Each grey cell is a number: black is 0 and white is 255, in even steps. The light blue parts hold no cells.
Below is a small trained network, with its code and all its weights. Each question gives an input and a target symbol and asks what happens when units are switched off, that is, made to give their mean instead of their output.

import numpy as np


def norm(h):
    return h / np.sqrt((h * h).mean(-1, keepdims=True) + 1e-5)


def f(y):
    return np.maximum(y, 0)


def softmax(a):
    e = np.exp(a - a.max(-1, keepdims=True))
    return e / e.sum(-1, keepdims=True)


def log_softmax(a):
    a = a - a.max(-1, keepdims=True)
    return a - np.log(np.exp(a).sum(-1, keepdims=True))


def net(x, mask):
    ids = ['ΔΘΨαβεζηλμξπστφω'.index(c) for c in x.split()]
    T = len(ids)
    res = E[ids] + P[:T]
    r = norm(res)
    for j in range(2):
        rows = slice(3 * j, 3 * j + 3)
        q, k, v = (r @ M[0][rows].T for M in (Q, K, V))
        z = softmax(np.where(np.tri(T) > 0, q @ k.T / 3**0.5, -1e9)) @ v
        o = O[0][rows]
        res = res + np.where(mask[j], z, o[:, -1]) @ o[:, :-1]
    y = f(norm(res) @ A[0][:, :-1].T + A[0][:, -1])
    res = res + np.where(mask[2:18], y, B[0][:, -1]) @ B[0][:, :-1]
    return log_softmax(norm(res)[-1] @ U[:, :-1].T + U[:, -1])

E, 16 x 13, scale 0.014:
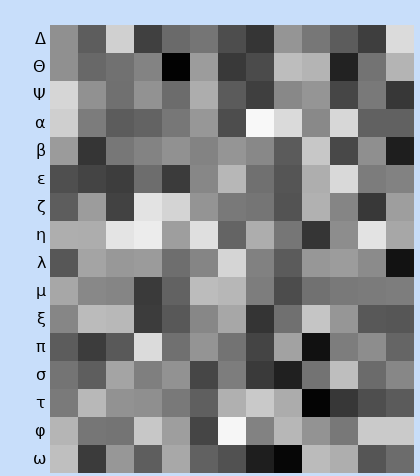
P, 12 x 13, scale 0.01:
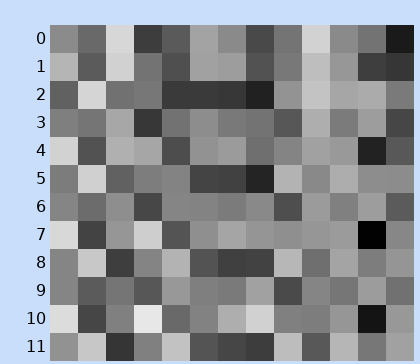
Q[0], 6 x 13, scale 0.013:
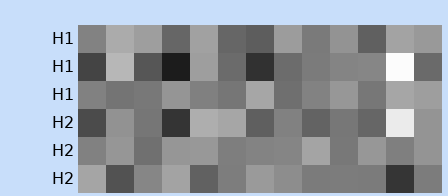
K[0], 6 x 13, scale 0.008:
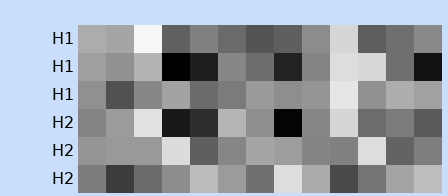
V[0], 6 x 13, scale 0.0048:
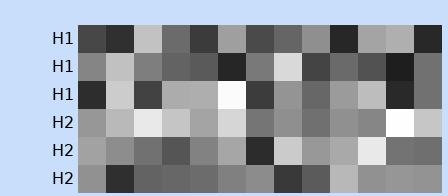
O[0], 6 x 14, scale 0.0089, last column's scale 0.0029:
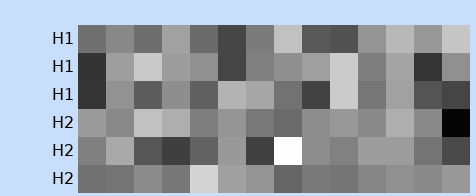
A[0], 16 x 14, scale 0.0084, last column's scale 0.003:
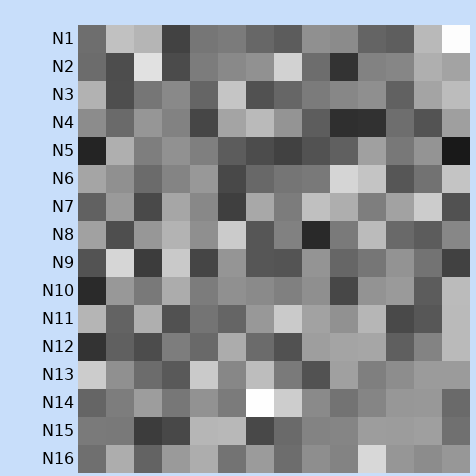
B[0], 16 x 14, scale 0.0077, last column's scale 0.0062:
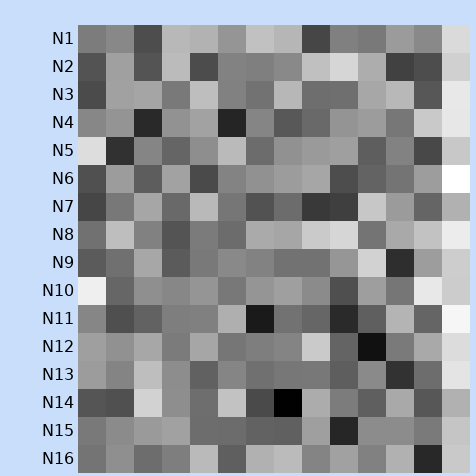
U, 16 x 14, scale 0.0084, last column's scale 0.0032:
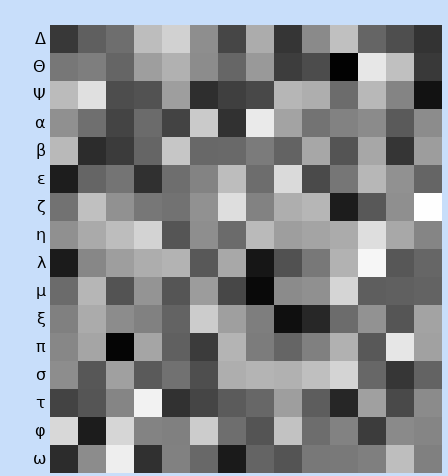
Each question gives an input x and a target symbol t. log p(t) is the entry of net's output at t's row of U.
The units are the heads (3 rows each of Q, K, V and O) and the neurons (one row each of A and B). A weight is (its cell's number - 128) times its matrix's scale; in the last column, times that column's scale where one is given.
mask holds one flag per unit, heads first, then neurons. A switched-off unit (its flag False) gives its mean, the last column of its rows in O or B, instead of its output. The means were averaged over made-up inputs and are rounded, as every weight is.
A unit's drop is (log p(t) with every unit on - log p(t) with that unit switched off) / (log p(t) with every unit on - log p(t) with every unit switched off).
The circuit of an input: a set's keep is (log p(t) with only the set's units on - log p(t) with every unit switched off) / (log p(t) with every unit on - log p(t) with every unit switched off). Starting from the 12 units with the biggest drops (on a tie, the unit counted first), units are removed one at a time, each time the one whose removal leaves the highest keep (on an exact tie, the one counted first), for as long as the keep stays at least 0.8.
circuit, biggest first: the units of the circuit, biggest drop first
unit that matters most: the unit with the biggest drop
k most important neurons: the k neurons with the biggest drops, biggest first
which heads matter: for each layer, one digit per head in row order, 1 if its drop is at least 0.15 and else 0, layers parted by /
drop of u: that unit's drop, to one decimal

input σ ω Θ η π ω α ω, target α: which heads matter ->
01
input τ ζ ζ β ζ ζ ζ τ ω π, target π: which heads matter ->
00
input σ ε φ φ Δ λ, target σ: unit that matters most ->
N16
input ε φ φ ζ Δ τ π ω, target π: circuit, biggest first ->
[H1; N8]
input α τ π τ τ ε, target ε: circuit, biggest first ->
[N12; N4]
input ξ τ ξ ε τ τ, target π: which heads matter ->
01
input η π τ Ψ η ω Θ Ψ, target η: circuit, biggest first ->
[H2; N3]
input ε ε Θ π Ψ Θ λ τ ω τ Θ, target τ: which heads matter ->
10
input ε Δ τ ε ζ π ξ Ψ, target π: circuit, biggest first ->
[H1; N4]
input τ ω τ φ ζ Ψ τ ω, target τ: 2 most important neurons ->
[N6; N11]
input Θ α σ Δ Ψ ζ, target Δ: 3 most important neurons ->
[N7; N9; N16]
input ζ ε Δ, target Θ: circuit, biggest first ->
[N1; N5]
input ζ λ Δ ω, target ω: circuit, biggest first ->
[N8; N13; N6]
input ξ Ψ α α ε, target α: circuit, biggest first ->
[H2]
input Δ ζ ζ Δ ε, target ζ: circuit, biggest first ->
[H1; N12]
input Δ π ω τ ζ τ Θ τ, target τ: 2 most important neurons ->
[N11; N14]
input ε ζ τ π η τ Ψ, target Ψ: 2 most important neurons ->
[N8; N1]
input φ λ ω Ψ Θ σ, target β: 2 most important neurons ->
[N5; N16]
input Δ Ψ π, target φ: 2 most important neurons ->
[N5; N9]
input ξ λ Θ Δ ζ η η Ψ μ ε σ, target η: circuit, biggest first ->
[H2]
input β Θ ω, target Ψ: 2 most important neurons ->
[N8; N5]
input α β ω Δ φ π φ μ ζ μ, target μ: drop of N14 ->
0.1
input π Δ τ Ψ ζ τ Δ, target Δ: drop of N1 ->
0.3
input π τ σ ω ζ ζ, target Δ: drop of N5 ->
0.4
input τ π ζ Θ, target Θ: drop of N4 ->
0.0
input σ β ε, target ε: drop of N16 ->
0.1
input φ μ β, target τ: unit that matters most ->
N6
